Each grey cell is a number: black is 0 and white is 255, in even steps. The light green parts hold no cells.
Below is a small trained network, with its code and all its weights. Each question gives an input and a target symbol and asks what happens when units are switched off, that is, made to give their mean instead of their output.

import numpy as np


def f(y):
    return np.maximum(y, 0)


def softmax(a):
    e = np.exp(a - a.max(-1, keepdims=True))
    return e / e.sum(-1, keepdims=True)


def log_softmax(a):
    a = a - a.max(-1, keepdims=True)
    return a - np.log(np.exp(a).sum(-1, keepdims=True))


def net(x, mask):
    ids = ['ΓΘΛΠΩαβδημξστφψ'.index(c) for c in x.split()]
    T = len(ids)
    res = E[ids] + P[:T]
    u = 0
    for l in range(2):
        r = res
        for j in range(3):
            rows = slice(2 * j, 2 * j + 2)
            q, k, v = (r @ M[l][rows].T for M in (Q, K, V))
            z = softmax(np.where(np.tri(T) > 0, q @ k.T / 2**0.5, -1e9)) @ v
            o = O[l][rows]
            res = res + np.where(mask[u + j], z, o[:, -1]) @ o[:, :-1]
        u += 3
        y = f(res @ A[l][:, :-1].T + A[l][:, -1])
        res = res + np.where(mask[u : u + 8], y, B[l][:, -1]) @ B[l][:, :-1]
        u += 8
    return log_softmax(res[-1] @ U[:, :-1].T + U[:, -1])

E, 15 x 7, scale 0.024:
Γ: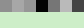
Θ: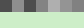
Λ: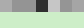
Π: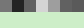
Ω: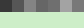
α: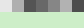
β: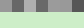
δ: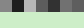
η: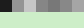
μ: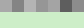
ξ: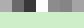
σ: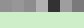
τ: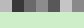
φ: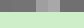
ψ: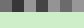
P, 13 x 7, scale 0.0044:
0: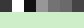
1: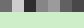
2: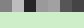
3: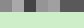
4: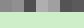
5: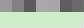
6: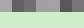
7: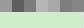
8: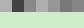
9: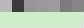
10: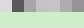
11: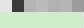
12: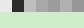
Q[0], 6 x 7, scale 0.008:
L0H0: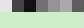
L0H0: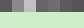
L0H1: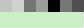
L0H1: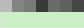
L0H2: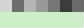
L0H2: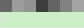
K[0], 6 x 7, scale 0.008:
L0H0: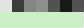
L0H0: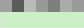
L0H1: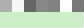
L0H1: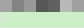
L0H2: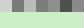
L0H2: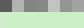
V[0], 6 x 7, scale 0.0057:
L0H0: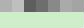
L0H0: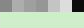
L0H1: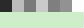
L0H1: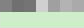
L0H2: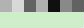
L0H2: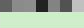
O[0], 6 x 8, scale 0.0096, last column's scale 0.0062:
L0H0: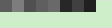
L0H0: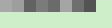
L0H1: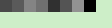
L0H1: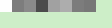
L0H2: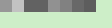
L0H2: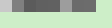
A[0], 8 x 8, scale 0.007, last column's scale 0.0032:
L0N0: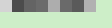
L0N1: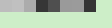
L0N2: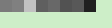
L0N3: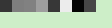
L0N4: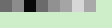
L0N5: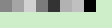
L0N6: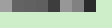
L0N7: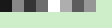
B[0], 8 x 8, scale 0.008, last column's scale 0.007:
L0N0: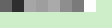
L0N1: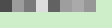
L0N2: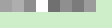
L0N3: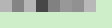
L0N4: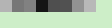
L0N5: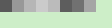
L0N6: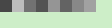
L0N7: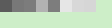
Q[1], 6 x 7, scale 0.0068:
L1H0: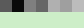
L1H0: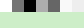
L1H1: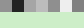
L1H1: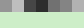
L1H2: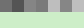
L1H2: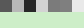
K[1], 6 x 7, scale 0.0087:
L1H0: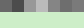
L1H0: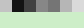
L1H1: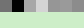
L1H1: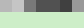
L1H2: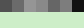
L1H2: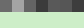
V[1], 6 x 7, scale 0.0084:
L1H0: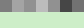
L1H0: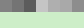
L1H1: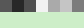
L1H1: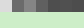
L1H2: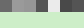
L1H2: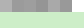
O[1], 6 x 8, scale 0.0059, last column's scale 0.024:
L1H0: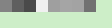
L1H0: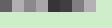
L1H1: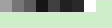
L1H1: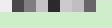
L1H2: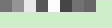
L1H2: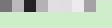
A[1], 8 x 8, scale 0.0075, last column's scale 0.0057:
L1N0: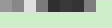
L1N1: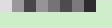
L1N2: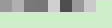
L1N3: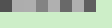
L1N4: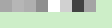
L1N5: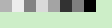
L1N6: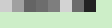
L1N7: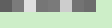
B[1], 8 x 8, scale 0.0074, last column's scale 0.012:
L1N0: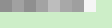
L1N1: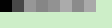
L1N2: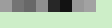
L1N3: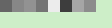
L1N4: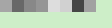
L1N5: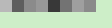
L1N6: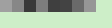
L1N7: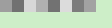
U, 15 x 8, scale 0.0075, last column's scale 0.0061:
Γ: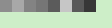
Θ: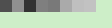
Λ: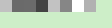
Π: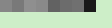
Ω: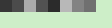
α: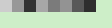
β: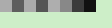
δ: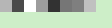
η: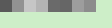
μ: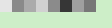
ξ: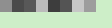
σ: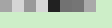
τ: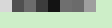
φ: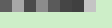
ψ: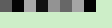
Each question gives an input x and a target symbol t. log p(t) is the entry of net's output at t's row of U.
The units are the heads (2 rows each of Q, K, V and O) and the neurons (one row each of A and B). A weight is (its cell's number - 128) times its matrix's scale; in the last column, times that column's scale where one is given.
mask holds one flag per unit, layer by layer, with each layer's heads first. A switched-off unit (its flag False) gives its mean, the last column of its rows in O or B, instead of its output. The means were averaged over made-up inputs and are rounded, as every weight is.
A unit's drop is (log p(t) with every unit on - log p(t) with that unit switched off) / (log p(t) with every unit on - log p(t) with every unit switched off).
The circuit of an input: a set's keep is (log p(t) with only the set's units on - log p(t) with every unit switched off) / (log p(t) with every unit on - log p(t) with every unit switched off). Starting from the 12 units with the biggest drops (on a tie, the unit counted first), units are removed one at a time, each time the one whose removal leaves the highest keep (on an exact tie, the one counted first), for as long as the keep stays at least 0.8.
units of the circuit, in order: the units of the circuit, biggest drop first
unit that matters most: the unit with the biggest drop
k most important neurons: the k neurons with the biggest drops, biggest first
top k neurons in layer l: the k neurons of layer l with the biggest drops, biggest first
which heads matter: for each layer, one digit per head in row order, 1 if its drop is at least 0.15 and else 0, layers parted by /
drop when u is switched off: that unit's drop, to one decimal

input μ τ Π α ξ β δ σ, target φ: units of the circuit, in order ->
L1H1; L0N7
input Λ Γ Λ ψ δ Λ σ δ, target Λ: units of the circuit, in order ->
L1H2; L0N7
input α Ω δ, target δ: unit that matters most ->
L0H0
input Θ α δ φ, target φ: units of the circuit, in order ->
L0N7; L1H1
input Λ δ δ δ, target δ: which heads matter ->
100 / 010
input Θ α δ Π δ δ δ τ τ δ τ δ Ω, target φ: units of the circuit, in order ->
L1H1; L1H0; L0N7
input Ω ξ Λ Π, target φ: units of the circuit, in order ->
L1H1; L0H2
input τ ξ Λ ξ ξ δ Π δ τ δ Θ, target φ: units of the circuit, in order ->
L1H1; L1H0
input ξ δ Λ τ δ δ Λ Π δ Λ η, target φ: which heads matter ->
000 / 010
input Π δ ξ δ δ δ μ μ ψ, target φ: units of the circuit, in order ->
L1H1; L1H0; L0H2; L0N7
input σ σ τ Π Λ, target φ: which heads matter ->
001 / 110
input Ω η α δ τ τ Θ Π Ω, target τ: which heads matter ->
010 / 010
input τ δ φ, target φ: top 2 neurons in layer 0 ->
L0N7; L0N6
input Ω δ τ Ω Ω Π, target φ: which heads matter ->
000 / 110
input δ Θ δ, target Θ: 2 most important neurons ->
L0N7; L0N4
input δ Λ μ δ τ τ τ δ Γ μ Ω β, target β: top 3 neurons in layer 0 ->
L0N4; L0N7; L0N6
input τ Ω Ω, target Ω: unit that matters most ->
L1H1
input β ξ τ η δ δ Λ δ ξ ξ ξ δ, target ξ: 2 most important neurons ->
L0N4; L0N5
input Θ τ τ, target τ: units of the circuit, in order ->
L0H1; L0H0; L1H2
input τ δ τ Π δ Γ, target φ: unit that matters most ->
L1H1
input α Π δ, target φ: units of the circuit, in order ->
L1H1; L0H2; L0N7
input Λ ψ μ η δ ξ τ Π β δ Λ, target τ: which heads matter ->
000 / 010
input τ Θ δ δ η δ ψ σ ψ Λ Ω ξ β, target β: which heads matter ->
010 / 010
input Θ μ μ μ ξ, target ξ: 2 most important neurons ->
L0N7; L1N1
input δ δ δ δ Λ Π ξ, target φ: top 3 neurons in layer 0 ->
L0N7; L0N3; L0N0
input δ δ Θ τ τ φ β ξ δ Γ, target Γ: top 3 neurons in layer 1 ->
L1N4; L1N7; L1N2
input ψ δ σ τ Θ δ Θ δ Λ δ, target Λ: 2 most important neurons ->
L0N7; L0N4
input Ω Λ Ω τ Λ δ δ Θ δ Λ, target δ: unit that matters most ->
L1H2
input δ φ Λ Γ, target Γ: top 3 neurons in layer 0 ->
L0N7; L0N1; L0N4
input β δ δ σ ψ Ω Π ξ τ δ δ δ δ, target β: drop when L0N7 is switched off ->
0.3
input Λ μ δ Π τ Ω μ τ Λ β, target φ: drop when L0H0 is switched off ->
0.1
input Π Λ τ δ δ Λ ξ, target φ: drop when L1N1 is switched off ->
0.2
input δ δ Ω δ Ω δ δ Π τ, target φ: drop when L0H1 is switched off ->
0.1
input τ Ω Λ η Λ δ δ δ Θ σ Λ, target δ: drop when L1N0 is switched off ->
0.1
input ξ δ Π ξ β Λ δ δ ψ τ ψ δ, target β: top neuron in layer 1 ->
L1N0
